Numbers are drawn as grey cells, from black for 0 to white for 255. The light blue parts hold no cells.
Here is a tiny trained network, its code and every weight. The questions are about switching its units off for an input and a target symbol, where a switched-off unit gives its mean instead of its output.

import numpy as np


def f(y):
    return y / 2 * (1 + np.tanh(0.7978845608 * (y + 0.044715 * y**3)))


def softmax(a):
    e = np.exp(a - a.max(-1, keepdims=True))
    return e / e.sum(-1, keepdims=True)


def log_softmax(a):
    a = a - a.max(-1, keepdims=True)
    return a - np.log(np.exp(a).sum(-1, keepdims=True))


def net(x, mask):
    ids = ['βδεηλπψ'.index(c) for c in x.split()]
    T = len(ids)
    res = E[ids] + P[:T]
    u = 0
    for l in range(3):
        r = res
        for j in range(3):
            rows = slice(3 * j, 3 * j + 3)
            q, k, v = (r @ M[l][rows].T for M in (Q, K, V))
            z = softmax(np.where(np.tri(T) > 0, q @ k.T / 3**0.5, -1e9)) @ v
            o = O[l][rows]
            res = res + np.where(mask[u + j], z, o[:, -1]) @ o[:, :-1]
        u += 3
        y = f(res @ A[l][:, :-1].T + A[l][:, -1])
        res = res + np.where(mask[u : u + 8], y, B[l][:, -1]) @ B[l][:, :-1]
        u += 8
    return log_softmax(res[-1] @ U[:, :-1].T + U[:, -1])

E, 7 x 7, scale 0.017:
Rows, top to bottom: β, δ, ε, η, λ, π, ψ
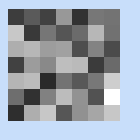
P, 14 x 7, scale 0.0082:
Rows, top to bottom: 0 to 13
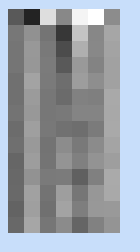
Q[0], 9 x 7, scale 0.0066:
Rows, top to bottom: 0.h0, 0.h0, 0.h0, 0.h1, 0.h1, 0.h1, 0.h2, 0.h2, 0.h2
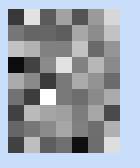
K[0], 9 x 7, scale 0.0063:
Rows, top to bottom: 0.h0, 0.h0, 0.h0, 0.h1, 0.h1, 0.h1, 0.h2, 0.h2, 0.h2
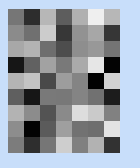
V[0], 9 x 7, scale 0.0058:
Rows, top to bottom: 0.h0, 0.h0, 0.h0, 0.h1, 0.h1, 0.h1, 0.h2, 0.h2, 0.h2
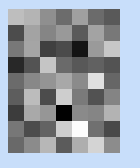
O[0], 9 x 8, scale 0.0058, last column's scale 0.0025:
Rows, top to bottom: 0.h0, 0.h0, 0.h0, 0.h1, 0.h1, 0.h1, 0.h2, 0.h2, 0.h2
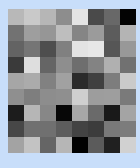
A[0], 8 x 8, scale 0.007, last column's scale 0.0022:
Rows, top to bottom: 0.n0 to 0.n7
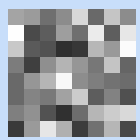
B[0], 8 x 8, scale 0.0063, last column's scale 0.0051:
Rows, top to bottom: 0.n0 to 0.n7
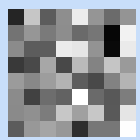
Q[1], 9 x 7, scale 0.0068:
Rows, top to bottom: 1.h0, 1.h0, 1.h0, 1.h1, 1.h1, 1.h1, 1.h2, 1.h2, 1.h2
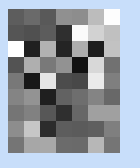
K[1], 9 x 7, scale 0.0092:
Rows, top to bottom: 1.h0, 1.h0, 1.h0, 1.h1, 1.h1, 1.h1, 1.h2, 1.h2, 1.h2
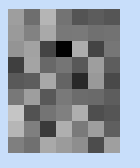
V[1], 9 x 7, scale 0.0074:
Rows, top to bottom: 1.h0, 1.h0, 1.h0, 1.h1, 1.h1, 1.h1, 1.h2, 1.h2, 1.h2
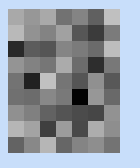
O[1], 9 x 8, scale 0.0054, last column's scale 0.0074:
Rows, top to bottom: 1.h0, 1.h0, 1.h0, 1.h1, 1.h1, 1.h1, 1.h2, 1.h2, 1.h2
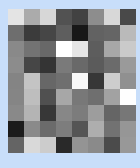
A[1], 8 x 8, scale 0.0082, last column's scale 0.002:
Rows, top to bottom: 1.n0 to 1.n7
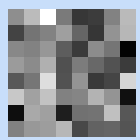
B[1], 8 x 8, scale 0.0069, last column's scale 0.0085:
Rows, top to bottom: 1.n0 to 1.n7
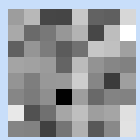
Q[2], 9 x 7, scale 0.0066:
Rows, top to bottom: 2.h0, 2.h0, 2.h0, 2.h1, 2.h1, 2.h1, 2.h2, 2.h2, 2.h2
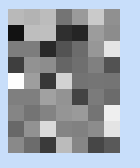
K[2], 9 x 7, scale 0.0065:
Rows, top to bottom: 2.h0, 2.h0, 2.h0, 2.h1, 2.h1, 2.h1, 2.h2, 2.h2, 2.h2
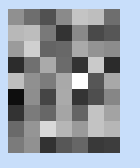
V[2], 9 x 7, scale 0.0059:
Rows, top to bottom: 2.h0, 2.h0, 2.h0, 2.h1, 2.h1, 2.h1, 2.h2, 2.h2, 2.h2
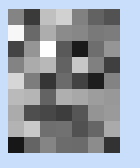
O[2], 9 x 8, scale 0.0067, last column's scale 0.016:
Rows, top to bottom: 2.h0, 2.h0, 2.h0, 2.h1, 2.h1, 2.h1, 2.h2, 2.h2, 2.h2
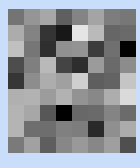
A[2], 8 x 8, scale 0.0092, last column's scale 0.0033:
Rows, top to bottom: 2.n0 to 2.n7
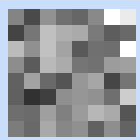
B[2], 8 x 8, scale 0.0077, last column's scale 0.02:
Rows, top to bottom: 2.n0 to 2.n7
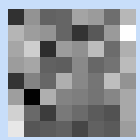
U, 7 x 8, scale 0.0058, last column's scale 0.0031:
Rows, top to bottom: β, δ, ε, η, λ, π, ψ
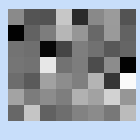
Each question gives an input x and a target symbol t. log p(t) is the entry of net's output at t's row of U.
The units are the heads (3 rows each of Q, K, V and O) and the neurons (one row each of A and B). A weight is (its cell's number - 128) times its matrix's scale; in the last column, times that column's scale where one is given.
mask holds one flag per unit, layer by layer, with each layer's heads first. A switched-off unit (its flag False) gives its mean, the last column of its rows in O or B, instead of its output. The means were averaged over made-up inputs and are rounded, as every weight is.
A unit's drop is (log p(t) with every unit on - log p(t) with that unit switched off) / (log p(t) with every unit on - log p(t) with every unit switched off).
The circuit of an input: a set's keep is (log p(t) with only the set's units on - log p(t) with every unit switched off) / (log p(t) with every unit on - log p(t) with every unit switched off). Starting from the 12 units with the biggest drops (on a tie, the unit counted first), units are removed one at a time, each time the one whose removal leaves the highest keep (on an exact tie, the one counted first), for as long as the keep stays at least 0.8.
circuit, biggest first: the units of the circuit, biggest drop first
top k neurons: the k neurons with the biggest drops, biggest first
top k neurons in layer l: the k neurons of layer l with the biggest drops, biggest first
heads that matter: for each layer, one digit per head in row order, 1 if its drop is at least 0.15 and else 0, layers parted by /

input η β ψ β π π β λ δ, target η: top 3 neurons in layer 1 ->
[1.n0, 1.n1, 1.n7]
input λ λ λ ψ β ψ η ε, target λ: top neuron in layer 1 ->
[1.n4]
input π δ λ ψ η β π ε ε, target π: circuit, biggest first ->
[1.h0, 0.n3, 2.h0]
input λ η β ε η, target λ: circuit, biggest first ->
[1.h1, 0.n5, 1.n4]
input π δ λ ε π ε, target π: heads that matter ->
000 / 100 / 110
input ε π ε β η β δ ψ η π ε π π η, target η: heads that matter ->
000 / 010 / 000
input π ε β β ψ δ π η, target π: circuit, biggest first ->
[2.h1, 0.n3, 1.h0]
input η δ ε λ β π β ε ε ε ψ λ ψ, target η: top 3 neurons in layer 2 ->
[2.n2, 2.n1, 2.n0]
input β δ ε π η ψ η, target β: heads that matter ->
110 / 100 / 111
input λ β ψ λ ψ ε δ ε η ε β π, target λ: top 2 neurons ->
[0.n0, 1.n4]
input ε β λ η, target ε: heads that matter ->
111 / 100 / 101
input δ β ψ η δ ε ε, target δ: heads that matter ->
011 / 100 / 011
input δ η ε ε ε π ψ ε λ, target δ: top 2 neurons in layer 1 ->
[1.n6, 1.n1]
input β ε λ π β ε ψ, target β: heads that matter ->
110 / 100 / 001
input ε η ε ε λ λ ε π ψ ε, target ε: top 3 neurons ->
[1.n0, 1.n7, 0.n4]
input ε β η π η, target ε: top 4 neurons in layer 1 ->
[1.n2, 1.n0, 1.n4, 1.n7]
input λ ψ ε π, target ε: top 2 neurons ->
[2.n6, 2.n0]
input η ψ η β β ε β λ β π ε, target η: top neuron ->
[1.n0]
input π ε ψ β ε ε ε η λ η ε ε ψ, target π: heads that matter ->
101 / 010 / 010
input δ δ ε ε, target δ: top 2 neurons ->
[0.n2, 2.n4]
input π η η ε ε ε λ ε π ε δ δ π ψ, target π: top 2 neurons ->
[0.n7, 0.n3]
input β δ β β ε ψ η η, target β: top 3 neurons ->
[2.n1, 1.n0, 2.n7]
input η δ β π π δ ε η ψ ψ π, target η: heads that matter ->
111 / 111 / 010
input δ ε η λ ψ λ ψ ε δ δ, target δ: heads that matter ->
011 / 110 / 001
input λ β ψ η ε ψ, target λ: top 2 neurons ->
[1.n6, 2.n1]
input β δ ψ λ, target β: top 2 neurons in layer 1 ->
[1.n6, 1.n0]
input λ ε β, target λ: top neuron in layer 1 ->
[1.n7]
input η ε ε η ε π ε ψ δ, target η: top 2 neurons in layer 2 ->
[2.n1, 2.n0]
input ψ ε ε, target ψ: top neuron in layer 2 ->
[2.n2]
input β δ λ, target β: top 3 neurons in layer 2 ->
[2.n1, 2.n6, 2.n0]
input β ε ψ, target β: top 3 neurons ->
[2.n6, 0.n6, 1.n0]
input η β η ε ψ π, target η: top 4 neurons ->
[1.n0, 1.n1, 1.n7, 2.n2]
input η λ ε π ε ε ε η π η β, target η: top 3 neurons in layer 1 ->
[1.n0, 1.n1, 1.n7]
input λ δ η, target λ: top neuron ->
[1.n4]
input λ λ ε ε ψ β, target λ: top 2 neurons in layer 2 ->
[2.n1, 2.n5]
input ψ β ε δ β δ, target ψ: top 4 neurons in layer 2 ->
[2.n2, 2.n5, 2.n1, 2.n7]
